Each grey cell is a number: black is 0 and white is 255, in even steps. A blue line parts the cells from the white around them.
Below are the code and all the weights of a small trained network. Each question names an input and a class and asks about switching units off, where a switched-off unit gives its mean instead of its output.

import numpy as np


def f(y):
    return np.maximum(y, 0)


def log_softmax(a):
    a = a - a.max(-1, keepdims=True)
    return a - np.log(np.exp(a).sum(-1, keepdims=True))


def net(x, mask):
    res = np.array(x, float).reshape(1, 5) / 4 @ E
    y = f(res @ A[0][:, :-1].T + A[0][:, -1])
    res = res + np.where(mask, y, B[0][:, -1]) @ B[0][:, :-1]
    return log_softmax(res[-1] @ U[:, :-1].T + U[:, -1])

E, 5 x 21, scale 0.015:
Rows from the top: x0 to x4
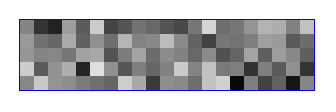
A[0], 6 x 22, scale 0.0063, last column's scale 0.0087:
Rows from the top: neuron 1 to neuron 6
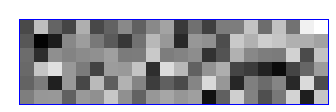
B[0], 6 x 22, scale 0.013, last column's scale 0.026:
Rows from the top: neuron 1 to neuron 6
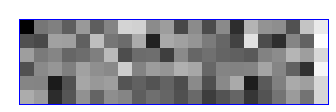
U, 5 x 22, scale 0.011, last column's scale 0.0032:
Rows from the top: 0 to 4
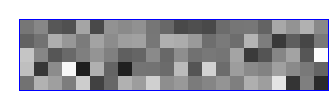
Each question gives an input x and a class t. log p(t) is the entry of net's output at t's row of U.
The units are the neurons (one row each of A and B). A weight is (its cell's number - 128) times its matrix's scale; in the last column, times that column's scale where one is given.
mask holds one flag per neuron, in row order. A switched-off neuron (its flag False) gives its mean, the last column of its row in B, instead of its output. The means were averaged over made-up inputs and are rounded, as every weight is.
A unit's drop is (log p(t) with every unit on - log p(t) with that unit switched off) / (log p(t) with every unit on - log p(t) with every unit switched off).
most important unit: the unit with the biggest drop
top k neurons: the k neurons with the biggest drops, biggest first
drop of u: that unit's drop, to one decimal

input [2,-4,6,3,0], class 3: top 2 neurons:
neuron 1; neuron 6
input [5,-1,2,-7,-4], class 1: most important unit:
neuron 2
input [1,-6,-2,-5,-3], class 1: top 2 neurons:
neuron 2; neuron 5
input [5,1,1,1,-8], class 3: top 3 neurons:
neuron 1; neuron 4; neuron 3
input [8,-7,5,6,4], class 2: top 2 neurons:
neuron 5; neuron 1
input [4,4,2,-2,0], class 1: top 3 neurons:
neuron 6; neuron 2; neuron 3
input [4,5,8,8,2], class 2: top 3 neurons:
neuron 5; neuron 2; neuron 1
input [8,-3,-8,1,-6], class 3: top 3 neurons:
neuron 1; neuron 4; neuron 3
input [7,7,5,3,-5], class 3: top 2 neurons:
neuron 1; neuron 4
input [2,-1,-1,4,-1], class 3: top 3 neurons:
neuron 1; neuron 4; neuron 6
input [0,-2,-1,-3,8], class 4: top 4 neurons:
neuron 4; neuron 2; neuron 6; neuron 3
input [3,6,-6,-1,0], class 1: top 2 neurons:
neuron 6; neuron 3
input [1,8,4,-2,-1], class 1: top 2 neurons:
neuron 5; neuron 6
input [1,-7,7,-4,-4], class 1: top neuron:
neuron 2
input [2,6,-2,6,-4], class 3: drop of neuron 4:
0.0
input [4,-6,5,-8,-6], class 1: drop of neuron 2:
1.4
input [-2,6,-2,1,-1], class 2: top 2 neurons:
neuron 1; neuron 2
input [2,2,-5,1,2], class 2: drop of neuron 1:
1.0
